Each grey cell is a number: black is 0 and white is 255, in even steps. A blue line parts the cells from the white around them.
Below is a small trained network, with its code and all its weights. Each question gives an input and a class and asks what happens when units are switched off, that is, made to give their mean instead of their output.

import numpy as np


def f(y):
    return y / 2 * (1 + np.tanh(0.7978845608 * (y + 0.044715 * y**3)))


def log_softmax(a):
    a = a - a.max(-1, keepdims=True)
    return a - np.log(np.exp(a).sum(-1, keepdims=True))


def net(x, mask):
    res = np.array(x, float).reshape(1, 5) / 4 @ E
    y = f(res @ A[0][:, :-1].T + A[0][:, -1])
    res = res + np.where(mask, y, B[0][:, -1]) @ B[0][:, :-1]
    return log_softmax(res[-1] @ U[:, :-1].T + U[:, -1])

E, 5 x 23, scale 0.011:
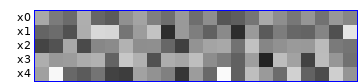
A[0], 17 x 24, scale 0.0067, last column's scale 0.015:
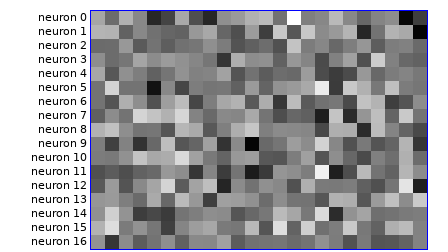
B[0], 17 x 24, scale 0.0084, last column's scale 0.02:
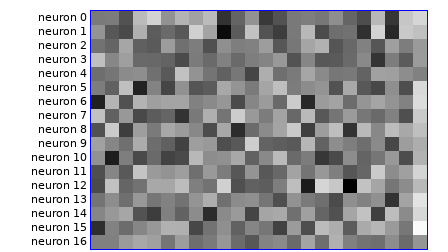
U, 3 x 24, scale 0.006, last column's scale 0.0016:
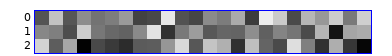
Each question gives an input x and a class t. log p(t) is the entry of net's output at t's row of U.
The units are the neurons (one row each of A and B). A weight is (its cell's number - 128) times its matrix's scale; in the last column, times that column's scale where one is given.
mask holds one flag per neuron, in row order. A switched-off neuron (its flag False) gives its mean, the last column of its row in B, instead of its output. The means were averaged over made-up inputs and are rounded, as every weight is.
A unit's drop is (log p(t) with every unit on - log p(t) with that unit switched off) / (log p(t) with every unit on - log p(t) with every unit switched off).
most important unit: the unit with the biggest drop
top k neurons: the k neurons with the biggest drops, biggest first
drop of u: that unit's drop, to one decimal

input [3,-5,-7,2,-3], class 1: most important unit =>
neuron 0
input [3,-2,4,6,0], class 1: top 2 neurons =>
neuron 13; neuron 12
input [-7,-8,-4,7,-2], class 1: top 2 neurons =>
neuron 0; neuron 13
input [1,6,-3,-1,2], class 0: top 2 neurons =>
neuron 12; neuron 0
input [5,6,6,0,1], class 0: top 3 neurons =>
neuron 12; neuron 1; neuron 0
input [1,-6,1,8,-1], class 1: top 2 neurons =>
neuron 0; neuron 13
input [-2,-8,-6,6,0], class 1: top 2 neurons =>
neuron 0; neuron 13
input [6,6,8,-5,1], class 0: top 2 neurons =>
neuron 12; neuron 1
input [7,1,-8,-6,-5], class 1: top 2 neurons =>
neuron 9; neuron 15
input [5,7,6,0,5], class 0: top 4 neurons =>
neuron 12; neuron 15; neuron 0; neuron 9
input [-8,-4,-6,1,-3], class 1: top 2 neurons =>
neuron 15; neuron 0
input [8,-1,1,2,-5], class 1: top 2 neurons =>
neuron 15; neuron 8
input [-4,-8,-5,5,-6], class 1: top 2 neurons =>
neuron 0; neuron 15
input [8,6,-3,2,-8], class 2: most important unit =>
neuron 7
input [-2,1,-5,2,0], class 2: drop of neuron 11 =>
0.3
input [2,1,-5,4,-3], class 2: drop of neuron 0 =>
0.2
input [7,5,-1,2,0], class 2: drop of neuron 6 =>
0.1
